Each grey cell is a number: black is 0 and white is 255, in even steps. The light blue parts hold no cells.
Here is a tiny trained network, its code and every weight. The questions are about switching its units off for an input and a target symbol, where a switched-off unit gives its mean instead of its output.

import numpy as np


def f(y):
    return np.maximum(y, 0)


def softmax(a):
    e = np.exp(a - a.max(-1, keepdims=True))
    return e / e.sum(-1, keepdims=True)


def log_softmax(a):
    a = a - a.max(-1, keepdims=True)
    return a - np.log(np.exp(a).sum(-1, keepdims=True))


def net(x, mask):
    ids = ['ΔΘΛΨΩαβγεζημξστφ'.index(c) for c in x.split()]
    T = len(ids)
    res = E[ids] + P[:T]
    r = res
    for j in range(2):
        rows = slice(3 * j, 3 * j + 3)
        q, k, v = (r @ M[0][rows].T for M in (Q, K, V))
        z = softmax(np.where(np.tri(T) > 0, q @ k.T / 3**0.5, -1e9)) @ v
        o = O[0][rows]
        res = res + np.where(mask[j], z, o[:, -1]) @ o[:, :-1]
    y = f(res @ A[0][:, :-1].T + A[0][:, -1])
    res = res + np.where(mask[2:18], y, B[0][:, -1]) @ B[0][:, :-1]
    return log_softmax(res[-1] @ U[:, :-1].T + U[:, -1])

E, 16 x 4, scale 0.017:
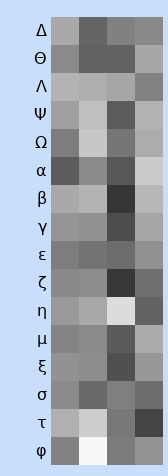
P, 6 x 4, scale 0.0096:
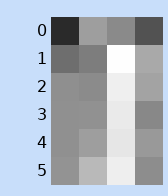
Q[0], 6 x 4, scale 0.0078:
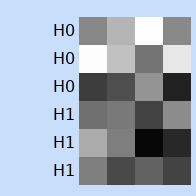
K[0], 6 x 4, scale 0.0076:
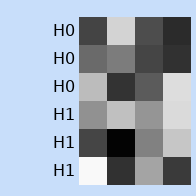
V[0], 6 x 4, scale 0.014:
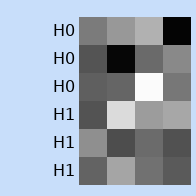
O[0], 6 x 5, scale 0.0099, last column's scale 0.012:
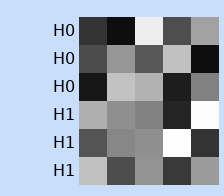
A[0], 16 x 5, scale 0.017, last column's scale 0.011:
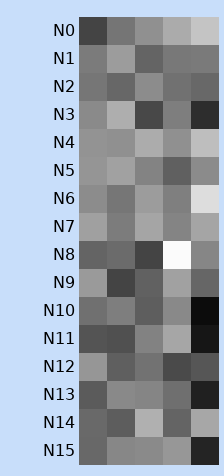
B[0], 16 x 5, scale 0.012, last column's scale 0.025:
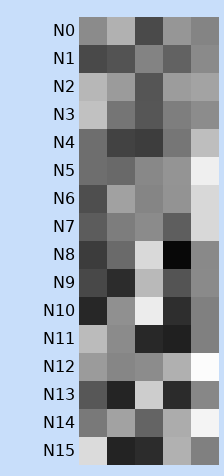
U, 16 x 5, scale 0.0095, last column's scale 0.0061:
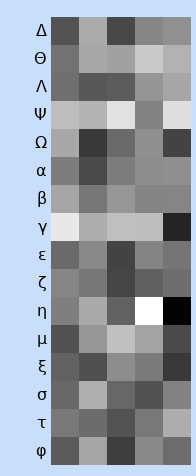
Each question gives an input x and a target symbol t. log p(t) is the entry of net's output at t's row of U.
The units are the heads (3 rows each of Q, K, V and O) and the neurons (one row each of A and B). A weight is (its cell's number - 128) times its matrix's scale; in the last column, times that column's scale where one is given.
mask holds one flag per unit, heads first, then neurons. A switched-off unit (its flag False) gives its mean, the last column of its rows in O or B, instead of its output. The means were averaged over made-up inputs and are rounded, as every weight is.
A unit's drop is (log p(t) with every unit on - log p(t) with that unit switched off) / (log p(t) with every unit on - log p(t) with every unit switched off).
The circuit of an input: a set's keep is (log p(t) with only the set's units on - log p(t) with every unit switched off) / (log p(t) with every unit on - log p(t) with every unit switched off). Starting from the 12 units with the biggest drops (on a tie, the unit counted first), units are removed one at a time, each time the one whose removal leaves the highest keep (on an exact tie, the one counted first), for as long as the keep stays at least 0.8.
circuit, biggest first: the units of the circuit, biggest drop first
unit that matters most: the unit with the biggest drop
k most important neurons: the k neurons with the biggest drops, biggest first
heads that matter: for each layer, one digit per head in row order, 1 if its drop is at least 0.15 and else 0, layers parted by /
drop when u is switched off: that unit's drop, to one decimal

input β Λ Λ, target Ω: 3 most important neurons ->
N4; N14; N9
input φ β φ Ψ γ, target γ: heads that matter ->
11
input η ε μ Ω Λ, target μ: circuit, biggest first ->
H0; N14
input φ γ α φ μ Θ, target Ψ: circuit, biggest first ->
H1; H0
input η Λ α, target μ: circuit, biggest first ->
H0
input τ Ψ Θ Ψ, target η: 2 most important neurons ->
N14; N2
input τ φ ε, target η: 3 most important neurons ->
N14; N12; N2
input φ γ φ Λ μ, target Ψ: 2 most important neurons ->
N12; N7
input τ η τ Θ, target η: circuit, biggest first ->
N14; H0; N2; N12
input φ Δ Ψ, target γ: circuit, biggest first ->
N12; H1; H0
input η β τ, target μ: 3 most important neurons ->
N13; N14; N6
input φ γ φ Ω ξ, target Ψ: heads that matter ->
01
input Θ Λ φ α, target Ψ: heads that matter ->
01
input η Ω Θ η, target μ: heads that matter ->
10
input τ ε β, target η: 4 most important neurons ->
N14; N2; N12; N6
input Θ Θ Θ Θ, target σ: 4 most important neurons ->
N8; N12; N5; N14
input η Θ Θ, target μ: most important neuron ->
N13
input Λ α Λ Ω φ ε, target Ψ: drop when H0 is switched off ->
0.2
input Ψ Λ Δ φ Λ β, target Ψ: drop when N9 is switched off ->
0.0
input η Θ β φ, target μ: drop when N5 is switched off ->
0.2
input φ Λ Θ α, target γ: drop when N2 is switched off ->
0.1
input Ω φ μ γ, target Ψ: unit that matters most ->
H1
